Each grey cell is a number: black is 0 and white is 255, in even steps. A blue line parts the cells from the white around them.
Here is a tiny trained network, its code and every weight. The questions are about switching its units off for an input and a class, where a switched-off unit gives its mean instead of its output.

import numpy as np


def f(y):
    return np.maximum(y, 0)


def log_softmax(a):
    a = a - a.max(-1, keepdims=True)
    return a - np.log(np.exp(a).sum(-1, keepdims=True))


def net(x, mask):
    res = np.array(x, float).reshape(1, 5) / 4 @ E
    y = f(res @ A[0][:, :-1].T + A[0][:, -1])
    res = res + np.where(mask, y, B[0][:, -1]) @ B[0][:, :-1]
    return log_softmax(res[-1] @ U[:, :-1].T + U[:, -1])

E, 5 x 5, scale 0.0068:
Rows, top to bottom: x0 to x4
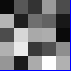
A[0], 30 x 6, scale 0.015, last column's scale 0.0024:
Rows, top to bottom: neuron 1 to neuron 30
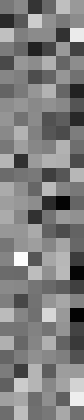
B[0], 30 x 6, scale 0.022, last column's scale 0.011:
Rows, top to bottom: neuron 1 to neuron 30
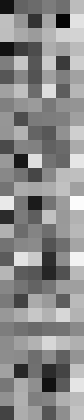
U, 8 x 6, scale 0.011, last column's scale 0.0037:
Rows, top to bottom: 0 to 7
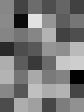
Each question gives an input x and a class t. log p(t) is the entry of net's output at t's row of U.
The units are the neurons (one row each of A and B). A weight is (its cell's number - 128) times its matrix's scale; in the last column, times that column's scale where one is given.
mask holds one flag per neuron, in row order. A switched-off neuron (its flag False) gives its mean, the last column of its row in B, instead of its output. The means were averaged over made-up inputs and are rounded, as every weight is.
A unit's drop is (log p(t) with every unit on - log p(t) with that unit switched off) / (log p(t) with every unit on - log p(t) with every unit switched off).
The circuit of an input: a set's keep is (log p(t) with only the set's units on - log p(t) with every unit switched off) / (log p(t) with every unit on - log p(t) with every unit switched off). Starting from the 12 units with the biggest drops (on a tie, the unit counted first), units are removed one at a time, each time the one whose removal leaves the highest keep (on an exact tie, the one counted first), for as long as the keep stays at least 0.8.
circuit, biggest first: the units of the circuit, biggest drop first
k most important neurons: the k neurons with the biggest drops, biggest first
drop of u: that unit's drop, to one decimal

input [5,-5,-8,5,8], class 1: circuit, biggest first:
[neuron 12]
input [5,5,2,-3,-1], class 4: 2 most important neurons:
[neuron 15; neuron 13]
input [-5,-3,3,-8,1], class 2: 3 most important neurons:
[neuron 2; neuron 7; neuron 15]
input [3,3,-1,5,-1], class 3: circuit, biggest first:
[neuron 4; neuron 16]
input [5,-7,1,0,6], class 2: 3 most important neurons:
[neuron 2; neuron 5; neuron 7]
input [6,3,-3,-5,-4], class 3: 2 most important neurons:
[neuron 4; neuron 3]
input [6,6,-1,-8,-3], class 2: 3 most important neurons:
[neuron 2; neuron 10; neuron 7]
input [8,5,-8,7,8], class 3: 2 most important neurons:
[neuron 4; neuron 16]
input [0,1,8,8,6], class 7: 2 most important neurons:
[neuron 19; neuron 12]
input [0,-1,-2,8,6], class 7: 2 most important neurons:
[neuron 19; neuron 3]
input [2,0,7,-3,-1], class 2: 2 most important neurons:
[neuron 5; neuron 2]
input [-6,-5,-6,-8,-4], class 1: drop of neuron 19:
0.1
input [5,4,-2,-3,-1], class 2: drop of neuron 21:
0.2
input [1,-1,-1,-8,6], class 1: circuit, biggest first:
[neuron 12]
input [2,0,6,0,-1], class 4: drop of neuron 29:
0.0
